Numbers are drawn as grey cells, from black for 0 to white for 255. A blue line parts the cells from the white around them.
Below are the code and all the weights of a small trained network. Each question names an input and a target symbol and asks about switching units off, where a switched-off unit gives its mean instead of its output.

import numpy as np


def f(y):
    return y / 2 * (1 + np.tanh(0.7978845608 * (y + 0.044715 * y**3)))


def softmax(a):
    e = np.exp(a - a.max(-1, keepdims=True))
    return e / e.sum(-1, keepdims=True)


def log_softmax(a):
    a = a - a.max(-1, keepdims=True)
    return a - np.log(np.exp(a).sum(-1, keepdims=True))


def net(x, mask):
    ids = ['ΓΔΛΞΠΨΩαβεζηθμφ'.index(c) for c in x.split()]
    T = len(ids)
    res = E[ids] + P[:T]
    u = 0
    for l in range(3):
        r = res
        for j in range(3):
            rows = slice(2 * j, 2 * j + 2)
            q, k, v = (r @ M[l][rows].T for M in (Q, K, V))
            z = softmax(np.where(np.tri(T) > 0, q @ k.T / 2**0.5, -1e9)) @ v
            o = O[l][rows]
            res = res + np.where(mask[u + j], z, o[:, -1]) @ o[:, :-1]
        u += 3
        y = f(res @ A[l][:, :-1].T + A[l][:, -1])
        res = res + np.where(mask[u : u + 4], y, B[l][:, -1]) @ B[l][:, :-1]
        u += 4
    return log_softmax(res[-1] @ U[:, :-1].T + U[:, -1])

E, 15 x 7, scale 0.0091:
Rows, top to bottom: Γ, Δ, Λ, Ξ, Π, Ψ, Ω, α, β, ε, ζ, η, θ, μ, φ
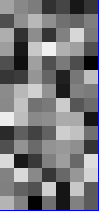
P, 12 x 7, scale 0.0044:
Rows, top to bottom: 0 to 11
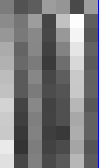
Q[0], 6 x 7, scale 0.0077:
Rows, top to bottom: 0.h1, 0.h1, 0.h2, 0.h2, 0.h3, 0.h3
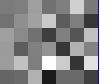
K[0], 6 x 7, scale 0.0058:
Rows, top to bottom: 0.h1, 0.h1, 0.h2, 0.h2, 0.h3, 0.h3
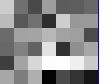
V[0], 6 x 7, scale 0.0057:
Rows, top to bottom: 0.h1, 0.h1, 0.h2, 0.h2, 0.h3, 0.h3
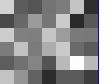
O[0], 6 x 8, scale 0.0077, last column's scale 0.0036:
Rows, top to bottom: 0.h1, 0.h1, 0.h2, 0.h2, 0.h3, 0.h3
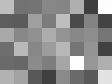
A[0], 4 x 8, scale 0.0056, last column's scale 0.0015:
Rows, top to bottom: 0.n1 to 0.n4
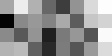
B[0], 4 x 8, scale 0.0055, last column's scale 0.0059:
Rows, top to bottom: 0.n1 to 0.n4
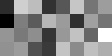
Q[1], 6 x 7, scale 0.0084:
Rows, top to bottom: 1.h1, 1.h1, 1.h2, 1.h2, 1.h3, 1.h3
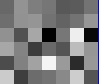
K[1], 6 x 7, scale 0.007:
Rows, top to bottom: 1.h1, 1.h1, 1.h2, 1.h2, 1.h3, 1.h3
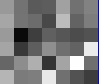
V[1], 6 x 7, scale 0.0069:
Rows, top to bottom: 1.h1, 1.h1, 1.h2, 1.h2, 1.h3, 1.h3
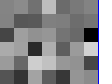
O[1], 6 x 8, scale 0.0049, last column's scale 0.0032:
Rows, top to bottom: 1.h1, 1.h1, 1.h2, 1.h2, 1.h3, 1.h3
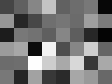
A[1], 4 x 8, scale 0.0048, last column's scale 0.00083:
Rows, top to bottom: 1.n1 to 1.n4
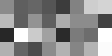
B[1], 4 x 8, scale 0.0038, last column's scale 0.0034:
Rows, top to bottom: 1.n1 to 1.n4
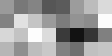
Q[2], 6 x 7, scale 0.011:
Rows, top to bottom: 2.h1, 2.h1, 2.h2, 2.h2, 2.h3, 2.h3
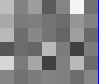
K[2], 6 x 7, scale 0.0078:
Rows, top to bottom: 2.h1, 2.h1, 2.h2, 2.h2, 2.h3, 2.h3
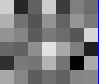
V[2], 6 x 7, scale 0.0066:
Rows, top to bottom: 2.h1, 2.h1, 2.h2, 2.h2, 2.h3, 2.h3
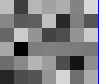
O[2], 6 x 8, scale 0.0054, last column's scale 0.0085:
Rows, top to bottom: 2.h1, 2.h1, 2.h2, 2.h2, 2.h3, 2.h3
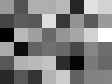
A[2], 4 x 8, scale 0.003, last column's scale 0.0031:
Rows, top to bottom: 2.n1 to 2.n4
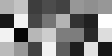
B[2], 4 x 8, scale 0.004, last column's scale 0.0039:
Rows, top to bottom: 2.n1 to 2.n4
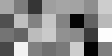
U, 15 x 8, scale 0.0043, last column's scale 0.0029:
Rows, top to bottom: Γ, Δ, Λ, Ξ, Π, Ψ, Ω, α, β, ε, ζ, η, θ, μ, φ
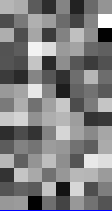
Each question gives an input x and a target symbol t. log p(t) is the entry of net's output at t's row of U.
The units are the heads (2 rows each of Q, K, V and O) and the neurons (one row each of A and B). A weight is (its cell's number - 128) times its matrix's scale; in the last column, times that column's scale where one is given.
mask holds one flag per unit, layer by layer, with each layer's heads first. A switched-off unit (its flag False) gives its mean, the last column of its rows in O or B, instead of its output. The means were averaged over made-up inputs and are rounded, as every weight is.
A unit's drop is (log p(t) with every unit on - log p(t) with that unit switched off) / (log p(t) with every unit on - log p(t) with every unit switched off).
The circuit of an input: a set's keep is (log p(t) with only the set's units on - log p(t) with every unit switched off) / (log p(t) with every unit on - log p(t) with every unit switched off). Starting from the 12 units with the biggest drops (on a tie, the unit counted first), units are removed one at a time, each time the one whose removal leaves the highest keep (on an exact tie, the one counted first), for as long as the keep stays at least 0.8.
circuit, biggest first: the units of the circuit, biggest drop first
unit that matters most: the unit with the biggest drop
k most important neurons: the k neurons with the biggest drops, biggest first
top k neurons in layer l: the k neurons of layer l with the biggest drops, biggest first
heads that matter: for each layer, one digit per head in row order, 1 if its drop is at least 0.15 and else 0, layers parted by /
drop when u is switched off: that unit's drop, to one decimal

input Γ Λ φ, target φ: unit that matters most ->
2.h1
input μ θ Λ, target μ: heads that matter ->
001 / 010 / 100
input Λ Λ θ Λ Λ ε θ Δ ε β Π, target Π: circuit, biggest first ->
(1.h2, 0.h3)
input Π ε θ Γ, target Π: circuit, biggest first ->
(1.h2, 0.h1)
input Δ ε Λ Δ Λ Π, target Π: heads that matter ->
000 / 010 / 000
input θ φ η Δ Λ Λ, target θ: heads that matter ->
100 / 001 / 010
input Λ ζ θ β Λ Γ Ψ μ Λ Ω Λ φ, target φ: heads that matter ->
001 / 000 / 100
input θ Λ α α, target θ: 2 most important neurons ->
(0.n1, 0.n4)
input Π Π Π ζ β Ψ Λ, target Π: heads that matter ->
100 / 010 / 000
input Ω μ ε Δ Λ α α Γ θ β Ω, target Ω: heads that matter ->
001 / 000 / 001
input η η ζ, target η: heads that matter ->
000 / 010 / 100
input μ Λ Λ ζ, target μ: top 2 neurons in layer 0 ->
(0.n4, 0.n3)
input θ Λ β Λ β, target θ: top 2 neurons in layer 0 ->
(0.n1, 0.n4)
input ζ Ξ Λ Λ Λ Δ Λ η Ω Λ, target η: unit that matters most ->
1.h2
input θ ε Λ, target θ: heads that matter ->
100 / 000 / 010
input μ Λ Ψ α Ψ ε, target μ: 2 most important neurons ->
(0.n4, 0.n3)
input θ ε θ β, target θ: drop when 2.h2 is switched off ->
0.8
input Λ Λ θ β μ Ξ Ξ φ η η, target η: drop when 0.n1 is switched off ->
0.1
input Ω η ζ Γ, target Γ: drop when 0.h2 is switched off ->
0.0
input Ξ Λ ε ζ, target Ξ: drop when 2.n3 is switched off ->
0.2
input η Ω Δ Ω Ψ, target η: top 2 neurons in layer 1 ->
(1.n4, 1.n1)
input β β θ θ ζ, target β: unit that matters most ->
1.h3
